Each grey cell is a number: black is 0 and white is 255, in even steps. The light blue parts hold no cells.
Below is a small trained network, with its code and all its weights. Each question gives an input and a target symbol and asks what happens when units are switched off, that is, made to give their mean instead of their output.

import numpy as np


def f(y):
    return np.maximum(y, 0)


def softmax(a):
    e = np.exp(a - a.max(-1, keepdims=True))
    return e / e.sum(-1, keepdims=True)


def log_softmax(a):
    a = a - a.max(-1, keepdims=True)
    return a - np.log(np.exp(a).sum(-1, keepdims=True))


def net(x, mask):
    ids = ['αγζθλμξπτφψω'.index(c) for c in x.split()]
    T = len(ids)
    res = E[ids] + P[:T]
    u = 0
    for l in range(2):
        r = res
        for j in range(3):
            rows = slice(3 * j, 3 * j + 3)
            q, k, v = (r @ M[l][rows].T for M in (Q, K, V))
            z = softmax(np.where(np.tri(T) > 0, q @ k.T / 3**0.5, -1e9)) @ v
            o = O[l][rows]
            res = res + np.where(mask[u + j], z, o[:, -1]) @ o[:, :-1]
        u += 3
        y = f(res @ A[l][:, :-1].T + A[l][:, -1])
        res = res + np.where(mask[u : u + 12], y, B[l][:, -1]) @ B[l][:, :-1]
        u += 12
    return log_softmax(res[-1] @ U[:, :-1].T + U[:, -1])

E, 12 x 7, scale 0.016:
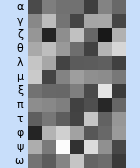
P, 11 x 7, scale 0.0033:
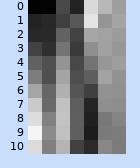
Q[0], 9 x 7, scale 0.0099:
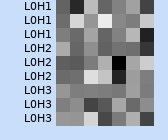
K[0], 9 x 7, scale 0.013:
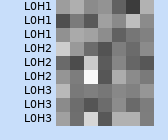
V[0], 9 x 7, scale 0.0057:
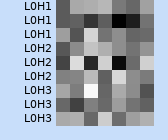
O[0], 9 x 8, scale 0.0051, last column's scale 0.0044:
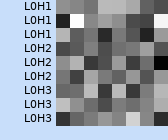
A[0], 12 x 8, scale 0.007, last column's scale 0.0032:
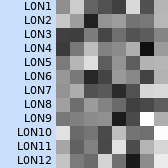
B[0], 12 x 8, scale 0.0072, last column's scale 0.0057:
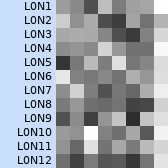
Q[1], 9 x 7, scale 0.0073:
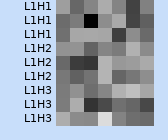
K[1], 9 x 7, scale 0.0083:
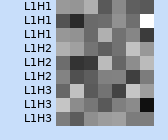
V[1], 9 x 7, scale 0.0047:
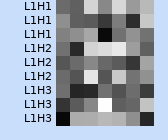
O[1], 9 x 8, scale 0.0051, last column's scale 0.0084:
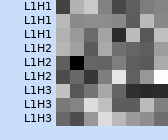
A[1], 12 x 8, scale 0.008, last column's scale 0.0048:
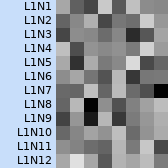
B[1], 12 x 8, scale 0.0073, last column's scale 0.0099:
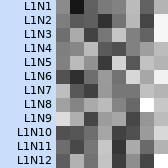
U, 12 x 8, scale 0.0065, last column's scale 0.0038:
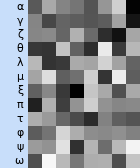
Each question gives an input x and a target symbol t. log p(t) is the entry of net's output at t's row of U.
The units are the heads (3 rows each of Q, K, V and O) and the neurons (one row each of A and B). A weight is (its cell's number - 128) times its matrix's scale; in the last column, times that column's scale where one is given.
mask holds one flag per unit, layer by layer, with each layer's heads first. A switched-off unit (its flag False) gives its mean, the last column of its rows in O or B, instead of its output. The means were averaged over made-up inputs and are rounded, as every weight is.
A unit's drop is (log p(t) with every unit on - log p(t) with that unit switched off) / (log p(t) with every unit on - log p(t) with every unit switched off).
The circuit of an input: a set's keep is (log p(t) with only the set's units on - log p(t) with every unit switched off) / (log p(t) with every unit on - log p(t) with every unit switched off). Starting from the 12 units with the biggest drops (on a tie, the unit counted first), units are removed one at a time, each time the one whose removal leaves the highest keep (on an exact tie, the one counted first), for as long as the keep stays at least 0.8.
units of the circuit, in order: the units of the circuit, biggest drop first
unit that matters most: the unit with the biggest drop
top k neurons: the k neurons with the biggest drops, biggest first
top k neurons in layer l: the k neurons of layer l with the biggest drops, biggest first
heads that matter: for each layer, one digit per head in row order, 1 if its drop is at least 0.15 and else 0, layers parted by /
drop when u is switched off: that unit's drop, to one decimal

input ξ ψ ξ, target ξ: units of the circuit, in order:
[L0H3 L0H1 L1H3 L1N5]
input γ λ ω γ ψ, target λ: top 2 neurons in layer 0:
[L0N5 L0N11]
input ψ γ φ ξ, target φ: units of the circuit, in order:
[L0H2 L1H3 L0N4 L1N5]
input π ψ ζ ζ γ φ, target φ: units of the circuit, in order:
[L0H2 L1H3 L0N4]
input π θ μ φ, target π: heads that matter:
010 / 000
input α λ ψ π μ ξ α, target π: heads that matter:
111 / 011
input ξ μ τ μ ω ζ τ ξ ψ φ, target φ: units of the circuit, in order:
[L0H2 L1H3 L0N5]
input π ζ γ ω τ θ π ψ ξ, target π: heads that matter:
101 / 111
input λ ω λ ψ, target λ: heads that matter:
001 / 010
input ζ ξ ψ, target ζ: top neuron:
[L1N12]
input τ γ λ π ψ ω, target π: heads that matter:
101 / 011
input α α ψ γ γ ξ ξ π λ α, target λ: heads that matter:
010 / 101
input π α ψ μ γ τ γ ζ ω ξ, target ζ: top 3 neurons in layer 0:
[L0N9 L0N4 L0N12]
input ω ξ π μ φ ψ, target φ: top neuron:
[L1N10]
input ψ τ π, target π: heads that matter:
001 / 011
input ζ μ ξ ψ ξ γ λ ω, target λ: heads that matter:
011 / 111
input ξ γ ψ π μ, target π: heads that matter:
001 / 111
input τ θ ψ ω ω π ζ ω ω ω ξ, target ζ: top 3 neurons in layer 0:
[L0N4 L0N9 L0N12]
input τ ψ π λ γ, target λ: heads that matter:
000 / 110
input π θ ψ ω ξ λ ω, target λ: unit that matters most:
L0H2
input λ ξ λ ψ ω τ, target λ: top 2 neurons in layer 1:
[L1N6 L1N11]
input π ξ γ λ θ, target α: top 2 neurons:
[L0N9 L1N8]
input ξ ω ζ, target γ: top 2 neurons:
[L0N12 L0N9]
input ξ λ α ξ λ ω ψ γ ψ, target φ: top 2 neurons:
[L0N10 L1N12]
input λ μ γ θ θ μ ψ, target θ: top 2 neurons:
[L1N12 L1N6]
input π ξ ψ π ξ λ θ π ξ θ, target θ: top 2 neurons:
[L1N2 L0N5]
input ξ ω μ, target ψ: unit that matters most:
L1N5
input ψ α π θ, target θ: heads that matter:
010 / 000
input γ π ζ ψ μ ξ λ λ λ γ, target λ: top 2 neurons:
[L1N6 L0N5]
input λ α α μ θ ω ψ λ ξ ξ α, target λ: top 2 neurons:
[L0N5 L0N11]
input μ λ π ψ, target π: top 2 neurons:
[L0N5 L1N3]
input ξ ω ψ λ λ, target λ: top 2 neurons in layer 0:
[L0N5 L0N11]
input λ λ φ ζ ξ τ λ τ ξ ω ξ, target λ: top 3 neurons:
[L1N1 L0N1 L0N10]
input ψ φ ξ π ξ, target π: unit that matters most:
L0H3
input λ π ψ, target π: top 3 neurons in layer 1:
[L1N3 L1N7 L1N12]
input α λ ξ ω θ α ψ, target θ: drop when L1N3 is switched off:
-0.1
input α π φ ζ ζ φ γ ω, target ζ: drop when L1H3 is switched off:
0.2
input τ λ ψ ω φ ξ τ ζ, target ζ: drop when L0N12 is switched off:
0.3
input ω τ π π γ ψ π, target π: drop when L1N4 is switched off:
0.0
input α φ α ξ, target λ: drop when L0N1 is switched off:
0.2
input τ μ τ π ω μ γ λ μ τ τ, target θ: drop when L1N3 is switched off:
0.1
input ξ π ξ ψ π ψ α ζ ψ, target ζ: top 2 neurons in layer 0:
[L0N10 L0N9]
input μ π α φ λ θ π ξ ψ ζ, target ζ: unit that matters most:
L0H2
